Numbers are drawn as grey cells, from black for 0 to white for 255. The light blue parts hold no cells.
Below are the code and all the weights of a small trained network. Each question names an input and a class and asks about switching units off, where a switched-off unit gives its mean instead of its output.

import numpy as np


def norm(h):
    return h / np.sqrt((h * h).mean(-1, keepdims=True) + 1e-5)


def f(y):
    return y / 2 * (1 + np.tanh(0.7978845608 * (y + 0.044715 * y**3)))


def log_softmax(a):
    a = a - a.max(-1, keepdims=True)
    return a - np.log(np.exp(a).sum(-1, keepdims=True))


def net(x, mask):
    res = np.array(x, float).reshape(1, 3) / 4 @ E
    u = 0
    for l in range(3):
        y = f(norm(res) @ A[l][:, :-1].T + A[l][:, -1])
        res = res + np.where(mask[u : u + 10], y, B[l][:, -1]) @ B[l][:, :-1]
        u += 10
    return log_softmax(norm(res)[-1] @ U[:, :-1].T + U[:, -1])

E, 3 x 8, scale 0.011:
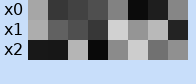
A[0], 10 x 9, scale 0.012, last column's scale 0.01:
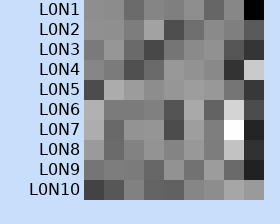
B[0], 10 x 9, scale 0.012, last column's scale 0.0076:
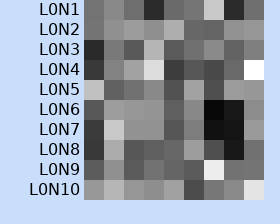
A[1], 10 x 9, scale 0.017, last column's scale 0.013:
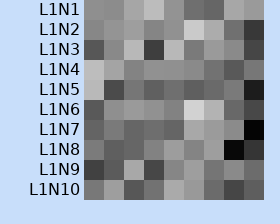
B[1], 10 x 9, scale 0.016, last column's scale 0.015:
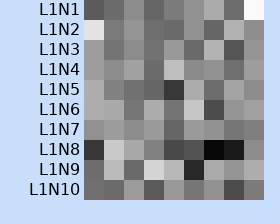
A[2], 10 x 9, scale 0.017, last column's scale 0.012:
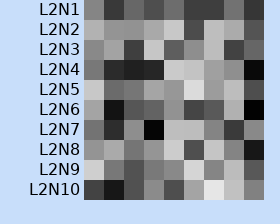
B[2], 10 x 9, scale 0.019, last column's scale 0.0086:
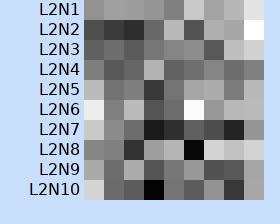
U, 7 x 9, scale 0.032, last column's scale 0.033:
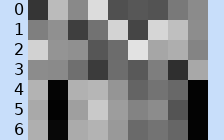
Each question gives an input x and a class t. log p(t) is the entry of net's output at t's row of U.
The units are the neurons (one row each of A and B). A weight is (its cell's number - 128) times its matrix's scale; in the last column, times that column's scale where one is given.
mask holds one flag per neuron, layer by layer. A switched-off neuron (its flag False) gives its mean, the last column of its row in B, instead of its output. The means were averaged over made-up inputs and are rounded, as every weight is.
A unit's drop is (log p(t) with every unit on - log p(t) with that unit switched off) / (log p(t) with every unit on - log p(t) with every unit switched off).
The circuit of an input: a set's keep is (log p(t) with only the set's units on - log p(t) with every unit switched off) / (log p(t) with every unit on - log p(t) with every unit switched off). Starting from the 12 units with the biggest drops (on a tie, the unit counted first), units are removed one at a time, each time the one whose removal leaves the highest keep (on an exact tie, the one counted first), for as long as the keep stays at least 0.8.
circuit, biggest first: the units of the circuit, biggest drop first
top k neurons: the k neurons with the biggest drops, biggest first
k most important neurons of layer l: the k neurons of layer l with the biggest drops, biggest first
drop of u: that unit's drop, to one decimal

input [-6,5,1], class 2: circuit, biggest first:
L1N6
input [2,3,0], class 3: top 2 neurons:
L2N10, L0N4
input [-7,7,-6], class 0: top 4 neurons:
L1N8, L0N4, L0N10, L2N6
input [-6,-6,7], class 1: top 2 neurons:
L1N9, L0N4
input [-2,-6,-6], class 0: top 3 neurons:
L1N9, L0N7, L0N10
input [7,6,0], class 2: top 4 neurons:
L2N1, L1N9, L0N7, L0N6
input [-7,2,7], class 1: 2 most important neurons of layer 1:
L1N9, L1N3
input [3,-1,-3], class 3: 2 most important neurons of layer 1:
L1N1, L1N9
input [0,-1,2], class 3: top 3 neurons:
L0N10, L2N7, L1N9
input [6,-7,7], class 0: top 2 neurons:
L0N6, L0N7
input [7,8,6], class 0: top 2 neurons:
L1N8, L0N4
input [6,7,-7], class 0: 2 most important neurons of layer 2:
L2N2, L2N8
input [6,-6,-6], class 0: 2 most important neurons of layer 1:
L1N9, L1N3
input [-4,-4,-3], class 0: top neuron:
L0N7
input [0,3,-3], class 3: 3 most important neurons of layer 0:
L0N10, L0N7, L0N6
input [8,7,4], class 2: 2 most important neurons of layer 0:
L0N7, L0N6
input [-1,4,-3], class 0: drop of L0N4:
0.3
